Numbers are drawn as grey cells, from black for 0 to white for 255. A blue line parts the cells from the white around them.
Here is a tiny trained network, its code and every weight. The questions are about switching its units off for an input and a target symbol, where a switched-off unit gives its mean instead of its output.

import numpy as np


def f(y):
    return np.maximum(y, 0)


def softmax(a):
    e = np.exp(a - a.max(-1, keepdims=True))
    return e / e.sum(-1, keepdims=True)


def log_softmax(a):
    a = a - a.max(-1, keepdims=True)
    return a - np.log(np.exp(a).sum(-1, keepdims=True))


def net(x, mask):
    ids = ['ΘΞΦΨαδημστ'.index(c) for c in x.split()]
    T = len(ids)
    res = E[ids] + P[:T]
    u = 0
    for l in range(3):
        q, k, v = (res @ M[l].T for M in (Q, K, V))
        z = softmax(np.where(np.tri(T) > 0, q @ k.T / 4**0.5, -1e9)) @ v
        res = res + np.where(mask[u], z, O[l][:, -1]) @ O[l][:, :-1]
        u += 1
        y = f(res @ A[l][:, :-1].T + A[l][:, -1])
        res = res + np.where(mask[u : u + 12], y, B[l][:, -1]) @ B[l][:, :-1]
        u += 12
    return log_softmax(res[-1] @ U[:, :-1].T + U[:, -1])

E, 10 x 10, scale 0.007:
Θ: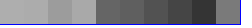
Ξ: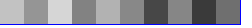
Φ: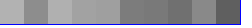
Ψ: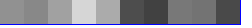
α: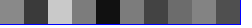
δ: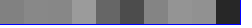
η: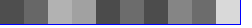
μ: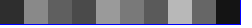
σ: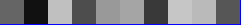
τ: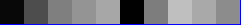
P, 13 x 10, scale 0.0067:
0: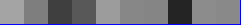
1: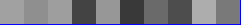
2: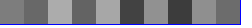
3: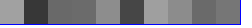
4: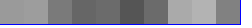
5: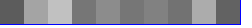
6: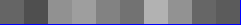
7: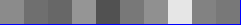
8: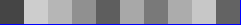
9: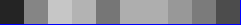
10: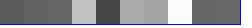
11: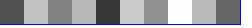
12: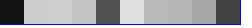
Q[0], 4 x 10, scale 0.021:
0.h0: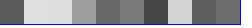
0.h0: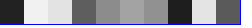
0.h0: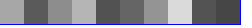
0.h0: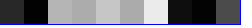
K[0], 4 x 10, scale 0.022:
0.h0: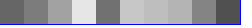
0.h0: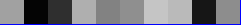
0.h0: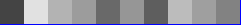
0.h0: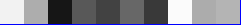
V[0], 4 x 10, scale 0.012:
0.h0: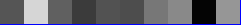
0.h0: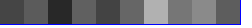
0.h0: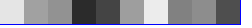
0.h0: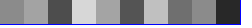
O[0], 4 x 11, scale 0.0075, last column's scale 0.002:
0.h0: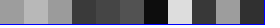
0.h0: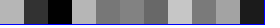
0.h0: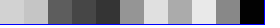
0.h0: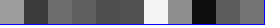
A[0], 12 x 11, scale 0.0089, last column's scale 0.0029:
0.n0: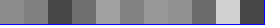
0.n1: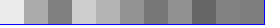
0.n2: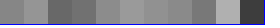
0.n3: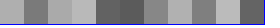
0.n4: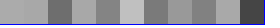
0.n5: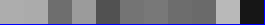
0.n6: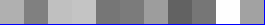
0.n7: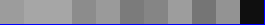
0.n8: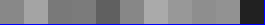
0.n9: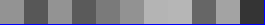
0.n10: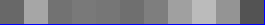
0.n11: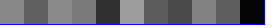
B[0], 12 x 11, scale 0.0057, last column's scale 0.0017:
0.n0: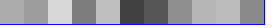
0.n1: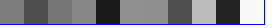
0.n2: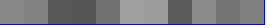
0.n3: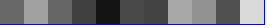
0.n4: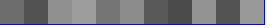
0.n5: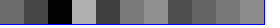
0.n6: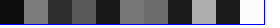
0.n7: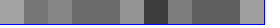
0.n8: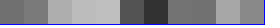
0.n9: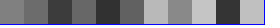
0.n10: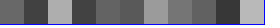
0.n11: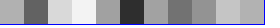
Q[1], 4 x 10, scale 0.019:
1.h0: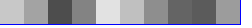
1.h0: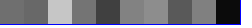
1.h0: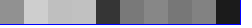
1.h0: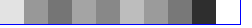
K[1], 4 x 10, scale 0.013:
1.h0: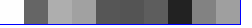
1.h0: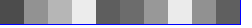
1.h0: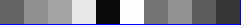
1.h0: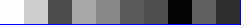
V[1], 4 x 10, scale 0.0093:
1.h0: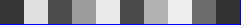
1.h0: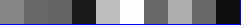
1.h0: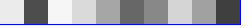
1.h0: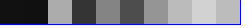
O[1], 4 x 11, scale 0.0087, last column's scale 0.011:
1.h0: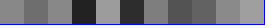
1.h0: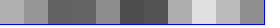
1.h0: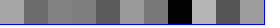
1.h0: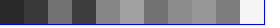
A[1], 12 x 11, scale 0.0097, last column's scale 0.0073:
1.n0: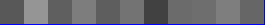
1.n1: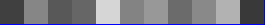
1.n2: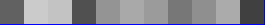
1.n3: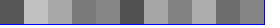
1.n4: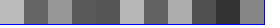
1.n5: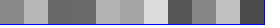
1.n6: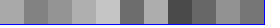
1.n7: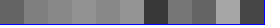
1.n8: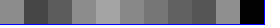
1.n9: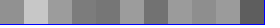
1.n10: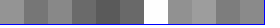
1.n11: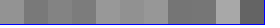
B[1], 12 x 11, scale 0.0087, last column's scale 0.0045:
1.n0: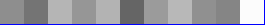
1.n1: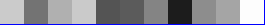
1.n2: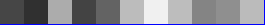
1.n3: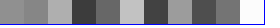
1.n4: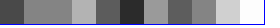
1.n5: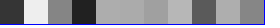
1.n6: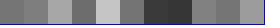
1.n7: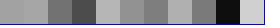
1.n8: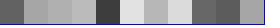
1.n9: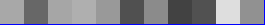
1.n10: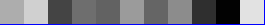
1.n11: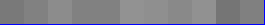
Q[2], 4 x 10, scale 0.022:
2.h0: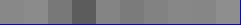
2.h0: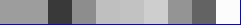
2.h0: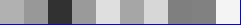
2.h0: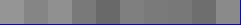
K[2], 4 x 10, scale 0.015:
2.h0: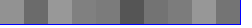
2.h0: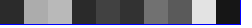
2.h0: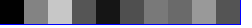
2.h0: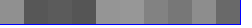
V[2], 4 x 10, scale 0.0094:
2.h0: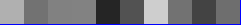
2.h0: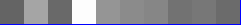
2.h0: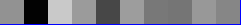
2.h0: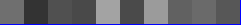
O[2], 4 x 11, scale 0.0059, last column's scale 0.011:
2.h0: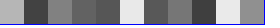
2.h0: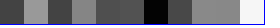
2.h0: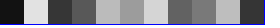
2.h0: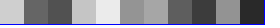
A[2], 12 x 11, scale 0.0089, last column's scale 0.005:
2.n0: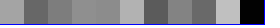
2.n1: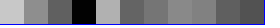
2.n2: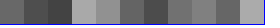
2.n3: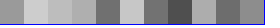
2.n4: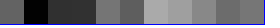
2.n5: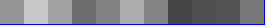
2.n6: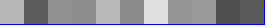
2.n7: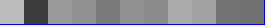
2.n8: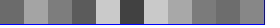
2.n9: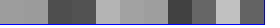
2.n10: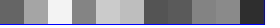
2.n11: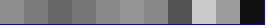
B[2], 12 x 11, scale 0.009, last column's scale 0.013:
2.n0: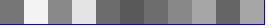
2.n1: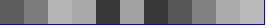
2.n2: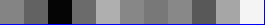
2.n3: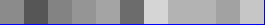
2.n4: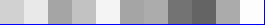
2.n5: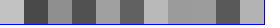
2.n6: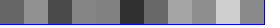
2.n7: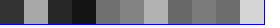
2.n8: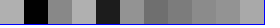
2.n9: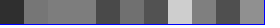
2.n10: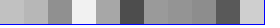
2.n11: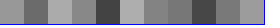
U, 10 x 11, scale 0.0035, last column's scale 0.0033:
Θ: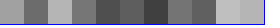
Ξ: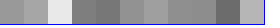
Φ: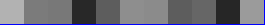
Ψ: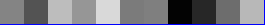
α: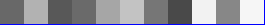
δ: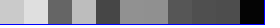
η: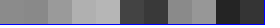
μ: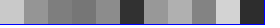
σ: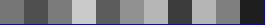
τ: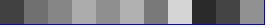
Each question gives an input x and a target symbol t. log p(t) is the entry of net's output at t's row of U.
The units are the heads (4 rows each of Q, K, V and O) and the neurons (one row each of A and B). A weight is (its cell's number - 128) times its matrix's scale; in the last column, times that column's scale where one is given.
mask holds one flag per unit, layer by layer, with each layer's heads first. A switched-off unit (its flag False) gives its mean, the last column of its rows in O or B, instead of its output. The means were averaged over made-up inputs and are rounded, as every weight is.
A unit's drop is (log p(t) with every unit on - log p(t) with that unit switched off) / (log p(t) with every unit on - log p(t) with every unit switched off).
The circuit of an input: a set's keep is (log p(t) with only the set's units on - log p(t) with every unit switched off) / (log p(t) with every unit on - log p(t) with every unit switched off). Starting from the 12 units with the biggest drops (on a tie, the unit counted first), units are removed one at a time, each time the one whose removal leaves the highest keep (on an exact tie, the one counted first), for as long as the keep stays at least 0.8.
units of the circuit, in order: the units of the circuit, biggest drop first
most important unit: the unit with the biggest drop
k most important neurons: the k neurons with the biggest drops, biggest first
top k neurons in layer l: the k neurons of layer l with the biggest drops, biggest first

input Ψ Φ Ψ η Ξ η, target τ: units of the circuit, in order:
(1.h0 0.n6)
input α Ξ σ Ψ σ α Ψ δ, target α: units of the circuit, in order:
(1.h0 2.h0 0.h0)
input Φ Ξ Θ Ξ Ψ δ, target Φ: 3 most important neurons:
(2.n7 1.n10 1.n5)
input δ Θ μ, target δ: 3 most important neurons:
(1.n10 2.n0 2.n4)
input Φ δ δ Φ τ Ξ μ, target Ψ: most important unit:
2.n4
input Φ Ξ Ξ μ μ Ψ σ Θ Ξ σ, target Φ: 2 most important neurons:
(2.n7 1.n5)
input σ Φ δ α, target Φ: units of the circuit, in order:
(0.h0 1.n10)
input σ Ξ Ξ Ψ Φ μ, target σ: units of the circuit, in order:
(2.h0 2.n8 0.h0)
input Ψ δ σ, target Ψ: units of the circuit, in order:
(0.h0 2.h0)
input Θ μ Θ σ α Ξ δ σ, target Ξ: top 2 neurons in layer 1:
(1.n2 1.n10)
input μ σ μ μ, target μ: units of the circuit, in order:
(2.h0 2.n6)
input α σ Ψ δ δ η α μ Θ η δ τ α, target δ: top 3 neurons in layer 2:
(2.n4 2.n3 2.n7)
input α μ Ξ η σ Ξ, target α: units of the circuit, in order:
(1.h0 2.h0)
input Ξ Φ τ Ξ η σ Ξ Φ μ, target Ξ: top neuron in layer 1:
(1.n2)
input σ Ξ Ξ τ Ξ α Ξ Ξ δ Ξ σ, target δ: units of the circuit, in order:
(0.h0 2.n4 1.n10)
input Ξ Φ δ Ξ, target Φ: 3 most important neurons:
(1.n10 2.n5 2.n4)
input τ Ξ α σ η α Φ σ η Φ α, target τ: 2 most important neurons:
(1.n1 2.n9)
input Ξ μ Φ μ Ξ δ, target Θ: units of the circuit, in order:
(1.h0 0.h0 2.n1)
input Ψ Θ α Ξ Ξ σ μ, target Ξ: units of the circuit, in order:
(0.h0 2.n2)
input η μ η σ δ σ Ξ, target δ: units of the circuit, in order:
(0.h0 1.n10 0.n9)
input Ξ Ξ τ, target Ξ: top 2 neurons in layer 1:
(1.n3 1.n2)
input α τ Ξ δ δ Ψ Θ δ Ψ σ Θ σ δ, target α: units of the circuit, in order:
(1.h0 2.h0)
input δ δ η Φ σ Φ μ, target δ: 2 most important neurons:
(2.n0 1.n10)
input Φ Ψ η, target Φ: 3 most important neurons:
(1.n10 2.n7 1.n5)
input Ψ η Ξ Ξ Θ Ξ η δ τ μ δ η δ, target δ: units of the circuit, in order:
(0.h0 1.n10)
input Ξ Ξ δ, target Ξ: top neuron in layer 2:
(2.n2)
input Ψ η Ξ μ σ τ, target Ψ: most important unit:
1.h0
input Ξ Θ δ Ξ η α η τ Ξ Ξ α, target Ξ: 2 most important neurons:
(2.n2 1.n3)
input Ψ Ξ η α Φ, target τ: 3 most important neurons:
(0.n6 2.n4 1.n1)
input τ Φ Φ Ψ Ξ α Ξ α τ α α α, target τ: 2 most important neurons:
(2.n9 1.n1)
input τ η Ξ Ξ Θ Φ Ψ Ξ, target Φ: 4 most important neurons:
(2.n5 1.n10 1.n8 2.n4)
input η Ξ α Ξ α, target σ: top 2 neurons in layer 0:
(0.n11 0.n10)
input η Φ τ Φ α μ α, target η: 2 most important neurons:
(1.n7 2.n7)
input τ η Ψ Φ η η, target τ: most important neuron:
(2.n9)
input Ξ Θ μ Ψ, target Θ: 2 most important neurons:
(2.n1 2.n8)
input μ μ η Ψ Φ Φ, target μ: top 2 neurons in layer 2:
(2.n6 2.n5)
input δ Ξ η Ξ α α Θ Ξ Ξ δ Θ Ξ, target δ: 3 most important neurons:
(2.n0 1.n10 0.n9)
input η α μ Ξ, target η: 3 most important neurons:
(1.n7 2.n7 1.n2)
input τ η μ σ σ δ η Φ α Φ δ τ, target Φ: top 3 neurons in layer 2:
(2.n5 2.n9 2.n10)
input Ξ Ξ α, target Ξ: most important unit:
0.h0
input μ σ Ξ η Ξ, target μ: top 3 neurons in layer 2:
(2.n6 2.n10 2.n1)
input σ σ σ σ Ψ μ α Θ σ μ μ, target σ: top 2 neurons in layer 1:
(1.n10 1.n1)
